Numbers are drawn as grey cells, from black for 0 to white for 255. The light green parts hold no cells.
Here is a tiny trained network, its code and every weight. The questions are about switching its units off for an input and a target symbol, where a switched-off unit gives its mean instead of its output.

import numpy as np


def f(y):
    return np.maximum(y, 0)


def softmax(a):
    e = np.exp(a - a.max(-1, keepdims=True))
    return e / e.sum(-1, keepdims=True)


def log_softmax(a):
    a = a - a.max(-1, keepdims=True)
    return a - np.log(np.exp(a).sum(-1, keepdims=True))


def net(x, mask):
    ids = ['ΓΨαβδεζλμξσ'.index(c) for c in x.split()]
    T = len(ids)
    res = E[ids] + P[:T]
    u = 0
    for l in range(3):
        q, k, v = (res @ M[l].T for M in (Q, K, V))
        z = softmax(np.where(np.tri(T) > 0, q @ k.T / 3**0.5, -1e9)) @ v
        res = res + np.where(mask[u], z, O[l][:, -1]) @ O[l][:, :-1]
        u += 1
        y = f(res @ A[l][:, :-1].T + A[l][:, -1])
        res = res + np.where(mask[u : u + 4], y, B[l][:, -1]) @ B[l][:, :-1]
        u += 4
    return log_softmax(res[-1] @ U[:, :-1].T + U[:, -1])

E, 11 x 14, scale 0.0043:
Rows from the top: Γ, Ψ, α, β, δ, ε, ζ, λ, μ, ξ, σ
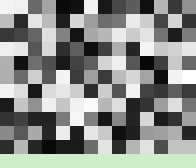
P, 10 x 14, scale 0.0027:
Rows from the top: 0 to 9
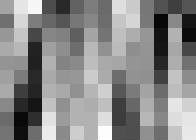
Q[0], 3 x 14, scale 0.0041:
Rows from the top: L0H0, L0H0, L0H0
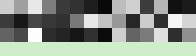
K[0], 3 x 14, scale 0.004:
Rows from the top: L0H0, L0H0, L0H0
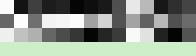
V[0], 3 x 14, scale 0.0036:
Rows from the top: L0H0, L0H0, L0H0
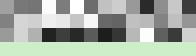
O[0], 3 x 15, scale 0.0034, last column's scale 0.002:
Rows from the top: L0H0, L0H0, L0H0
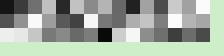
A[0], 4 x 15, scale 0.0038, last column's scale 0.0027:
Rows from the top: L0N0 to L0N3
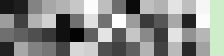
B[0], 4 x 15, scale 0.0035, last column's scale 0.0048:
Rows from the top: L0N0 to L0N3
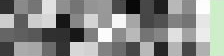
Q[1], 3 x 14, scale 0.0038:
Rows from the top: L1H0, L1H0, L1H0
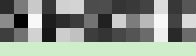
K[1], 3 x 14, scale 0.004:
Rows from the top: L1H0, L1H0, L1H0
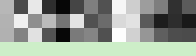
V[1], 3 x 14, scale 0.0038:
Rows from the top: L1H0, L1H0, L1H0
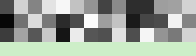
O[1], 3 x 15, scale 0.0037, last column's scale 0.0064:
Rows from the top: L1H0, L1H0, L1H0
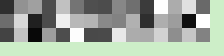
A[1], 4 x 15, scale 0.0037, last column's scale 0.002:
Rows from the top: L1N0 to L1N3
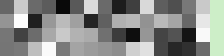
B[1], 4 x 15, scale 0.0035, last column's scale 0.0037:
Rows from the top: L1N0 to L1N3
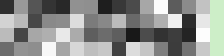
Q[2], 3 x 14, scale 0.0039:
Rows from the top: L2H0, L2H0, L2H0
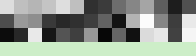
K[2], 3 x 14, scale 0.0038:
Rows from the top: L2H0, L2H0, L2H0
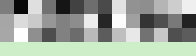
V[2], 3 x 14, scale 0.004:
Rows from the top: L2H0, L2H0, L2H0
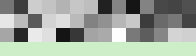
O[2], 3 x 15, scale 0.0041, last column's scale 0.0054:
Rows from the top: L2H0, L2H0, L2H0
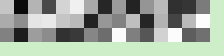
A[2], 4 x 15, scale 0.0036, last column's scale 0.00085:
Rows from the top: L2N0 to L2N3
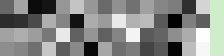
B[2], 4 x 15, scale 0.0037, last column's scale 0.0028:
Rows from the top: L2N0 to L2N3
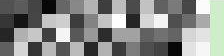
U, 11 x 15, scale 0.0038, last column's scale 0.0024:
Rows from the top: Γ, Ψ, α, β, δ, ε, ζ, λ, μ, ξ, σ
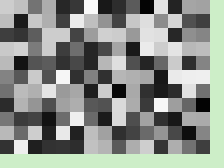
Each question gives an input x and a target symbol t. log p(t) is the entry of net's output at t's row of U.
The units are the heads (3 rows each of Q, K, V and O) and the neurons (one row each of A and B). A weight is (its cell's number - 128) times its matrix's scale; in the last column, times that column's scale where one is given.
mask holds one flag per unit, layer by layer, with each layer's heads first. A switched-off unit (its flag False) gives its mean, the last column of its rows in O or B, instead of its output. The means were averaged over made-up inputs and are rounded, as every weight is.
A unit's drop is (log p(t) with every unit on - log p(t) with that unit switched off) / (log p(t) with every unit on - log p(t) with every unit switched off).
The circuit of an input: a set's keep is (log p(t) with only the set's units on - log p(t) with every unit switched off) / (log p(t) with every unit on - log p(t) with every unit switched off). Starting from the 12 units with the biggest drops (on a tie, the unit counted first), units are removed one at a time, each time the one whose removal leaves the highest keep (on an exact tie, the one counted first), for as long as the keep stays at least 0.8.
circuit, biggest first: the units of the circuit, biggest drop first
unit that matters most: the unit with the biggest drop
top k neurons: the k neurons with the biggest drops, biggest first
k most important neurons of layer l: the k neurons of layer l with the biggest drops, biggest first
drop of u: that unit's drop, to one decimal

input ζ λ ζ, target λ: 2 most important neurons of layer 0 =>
(L0N0, L0N3)
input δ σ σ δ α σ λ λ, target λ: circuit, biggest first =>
(L1H0, L0H0, L0N0)
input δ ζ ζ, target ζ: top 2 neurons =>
(L2N3, L0N1)
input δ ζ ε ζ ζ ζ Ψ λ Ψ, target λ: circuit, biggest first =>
(L1H0, L0N0, L0H0)
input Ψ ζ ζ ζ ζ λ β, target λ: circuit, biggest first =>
(L1H0, L0H0, L0N0)
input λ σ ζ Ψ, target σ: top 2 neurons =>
(L0N0, L0N2)
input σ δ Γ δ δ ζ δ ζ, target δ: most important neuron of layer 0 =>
(L0N2)
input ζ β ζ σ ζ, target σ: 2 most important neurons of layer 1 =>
(L1N1, L1N0)
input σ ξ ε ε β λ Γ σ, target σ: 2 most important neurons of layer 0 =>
(L0N1, L0N3)
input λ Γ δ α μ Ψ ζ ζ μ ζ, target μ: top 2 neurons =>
(L0N0, L2N0)
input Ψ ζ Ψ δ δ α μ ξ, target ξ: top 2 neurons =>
(L1N2, L0N0)
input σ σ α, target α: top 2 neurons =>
(L2N1, L1N3)
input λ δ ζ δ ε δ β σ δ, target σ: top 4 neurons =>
(L0N0, L0N2, L0N1, L1N0)
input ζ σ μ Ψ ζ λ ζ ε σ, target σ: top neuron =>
(L0N0)
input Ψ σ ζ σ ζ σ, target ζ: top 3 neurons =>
(L0N2, L1N1, L1N3)
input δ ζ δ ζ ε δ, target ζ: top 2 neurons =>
(L0N2, L0N1)
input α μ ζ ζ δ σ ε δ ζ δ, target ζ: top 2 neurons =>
(L0N1, L0N2)
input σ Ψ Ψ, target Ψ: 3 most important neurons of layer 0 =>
(L0N1, L0N3, L0N0)
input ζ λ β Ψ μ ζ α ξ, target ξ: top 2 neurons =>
(L0N0, L1N2)
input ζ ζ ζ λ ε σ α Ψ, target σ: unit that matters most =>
L0H0
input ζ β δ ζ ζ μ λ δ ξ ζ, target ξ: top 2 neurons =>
(L0N0, L1N2)
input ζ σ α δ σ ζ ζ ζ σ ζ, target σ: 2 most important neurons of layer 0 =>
(L0N2, L0N1)
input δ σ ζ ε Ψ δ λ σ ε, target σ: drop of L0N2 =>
0.3
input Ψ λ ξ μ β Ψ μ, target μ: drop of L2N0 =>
0.4
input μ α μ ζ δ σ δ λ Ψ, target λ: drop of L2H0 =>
-0.1
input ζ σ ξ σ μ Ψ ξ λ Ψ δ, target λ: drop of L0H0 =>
0.8
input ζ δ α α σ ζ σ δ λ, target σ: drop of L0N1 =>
0.3
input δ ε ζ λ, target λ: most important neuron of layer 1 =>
(L1N1)
